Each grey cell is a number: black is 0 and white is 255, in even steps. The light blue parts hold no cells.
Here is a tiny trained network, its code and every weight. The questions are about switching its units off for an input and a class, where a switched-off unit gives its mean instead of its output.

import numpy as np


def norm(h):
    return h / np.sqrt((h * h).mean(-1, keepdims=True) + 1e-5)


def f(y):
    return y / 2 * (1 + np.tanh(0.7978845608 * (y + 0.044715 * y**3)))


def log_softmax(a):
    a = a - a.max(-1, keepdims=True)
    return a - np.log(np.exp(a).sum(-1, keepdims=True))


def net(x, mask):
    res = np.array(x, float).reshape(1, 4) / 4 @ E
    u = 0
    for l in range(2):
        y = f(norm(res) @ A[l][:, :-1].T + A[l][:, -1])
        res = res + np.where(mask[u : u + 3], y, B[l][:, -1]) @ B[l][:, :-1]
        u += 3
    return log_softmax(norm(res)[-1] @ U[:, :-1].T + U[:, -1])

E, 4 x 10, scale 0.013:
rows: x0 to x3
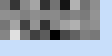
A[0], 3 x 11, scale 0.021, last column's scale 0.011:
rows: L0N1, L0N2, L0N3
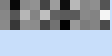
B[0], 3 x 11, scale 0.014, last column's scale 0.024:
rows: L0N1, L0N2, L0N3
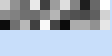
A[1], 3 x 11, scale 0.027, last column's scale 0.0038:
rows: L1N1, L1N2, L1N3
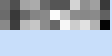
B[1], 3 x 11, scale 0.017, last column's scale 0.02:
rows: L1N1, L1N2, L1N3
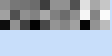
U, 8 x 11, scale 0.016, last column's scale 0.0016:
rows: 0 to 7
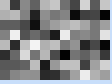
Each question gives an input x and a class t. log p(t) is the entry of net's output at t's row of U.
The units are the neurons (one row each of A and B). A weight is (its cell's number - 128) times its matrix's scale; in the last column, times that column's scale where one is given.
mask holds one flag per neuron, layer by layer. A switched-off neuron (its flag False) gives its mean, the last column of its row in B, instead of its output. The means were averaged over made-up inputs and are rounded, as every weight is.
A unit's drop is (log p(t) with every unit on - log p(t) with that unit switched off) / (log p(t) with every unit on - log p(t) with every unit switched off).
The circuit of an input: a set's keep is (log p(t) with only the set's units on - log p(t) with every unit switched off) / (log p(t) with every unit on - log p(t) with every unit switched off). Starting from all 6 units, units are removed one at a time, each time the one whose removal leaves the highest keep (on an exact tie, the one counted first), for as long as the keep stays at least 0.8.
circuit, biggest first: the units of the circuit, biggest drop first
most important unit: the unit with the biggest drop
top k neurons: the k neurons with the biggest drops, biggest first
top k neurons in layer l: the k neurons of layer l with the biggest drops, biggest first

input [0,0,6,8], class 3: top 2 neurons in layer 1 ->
L1N2, L1N1
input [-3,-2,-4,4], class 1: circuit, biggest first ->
L0N3, L1N2, L0N1
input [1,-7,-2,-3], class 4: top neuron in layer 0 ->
L0N1
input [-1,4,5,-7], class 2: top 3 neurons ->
L0N2, L1N3, L1N2
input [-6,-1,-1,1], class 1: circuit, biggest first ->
L1N2, L0N3, L0N1
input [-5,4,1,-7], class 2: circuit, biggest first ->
L0N2, L1N3
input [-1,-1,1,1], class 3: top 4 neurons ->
L0N2, L1N2, L0N3, L0N1
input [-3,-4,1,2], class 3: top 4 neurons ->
L0N2, L1N2, L0N3, L0N1
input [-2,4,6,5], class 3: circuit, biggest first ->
L0N3, L1N2, L0N2, L0N1
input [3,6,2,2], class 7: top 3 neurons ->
L0N3, L1N1, L0N2
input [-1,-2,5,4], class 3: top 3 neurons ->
L0N3, L1N2, L0N2
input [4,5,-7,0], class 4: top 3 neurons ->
L0N1, L0N2, L1N3
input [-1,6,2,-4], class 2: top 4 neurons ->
L0N2, L1N3, L0N1, L0N3
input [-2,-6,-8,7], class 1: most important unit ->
L0N3
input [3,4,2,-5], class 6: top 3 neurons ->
L0N2, L0N1, L1N3
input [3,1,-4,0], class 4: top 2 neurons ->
L0N1, L0N2
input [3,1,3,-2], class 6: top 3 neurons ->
L0N1, L0N2, L0N3
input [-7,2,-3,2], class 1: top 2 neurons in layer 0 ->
L0N3, L0N1
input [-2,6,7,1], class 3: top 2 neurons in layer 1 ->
L1N2, L1N3
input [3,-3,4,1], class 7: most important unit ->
L0N3
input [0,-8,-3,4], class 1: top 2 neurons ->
L0N3, L1N2
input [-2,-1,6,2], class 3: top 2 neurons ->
L0N3, L1N2
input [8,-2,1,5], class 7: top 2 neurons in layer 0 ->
L0N3, L0N1
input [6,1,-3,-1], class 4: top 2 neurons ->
L0N1, L1N3
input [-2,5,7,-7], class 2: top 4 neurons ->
L0N2, L1N3, L0N1, L1N2
